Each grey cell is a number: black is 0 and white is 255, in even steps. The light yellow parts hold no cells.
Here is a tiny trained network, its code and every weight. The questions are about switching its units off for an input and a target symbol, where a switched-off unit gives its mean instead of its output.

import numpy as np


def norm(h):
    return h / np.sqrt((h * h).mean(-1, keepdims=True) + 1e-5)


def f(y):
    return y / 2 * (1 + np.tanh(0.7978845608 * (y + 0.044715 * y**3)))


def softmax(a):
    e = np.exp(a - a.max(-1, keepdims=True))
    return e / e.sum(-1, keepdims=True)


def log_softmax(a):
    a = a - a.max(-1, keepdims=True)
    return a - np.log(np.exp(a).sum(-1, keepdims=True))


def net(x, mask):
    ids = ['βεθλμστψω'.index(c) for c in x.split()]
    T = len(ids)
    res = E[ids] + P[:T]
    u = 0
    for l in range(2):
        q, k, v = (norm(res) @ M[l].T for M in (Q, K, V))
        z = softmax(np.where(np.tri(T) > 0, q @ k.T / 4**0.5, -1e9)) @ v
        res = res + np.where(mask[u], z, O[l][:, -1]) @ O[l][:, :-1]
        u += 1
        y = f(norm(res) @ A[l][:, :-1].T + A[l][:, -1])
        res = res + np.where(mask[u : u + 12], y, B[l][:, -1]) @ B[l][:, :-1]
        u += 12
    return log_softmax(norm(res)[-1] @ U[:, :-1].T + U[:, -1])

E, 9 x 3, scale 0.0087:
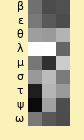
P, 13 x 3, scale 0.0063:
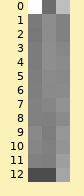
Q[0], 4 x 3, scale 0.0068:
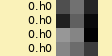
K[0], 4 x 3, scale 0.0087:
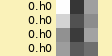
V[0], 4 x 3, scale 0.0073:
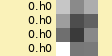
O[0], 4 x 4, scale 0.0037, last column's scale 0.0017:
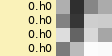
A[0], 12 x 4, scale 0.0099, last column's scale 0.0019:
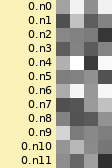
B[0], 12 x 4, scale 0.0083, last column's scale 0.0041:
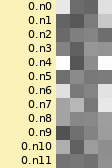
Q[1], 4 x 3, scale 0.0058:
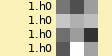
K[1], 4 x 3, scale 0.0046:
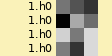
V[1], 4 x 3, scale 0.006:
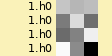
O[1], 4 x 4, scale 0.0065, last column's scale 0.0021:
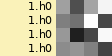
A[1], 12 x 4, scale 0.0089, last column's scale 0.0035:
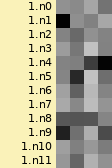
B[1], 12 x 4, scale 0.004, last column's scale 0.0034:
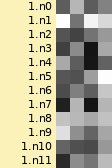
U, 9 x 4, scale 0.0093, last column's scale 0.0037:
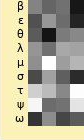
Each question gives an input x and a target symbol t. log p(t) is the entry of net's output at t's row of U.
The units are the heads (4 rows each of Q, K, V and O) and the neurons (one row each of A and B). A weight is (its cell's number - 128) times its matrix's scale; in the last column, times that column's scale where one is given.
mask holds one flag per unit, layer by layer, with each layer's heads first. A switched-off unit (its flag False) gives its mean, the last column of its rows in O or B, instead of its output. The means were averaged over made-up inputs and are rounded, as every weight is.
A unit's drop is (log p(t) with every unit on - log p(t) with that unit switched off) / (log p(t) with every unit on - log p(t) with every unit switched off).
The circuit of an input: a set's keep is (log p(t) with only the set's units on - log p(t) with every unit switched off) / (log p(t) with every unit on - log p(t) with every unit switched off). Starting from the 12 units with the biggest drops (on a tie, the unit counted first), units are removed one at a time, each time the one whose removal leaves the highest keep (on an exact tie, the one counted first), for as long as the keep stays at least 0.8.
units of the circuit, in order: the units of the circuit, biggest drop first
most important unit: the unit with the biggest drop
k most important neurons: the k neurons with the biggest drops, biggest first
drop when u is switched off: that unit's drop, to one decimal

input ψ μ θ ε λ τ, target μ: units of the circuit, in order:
1.h0; 0.h0
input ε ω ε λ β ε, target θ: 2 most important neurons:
0.n1; 0.n7
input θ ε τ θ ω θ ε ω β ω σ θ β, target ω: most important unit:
0.n1
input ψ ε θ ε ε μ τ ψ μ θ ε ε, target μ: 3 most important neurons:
0.n4; 0.n1; 0.n8
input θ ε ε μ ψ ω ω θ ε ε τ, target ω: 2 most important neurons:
0.n1; 0.n8
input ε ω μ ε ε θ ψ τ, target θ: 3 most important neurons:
0.n1; 0.n4; 0.n0
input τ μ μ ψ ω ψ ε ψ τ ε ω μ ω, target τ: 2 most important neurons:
0.n4; 0.n10
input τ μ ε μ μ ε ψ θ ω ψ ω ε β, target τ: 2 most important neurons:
0.n4; 0.n6
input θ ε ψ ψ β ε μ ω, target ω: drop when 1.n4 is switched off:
0.0
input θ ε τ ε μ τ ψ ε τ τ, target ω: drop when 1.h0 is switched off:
0.5
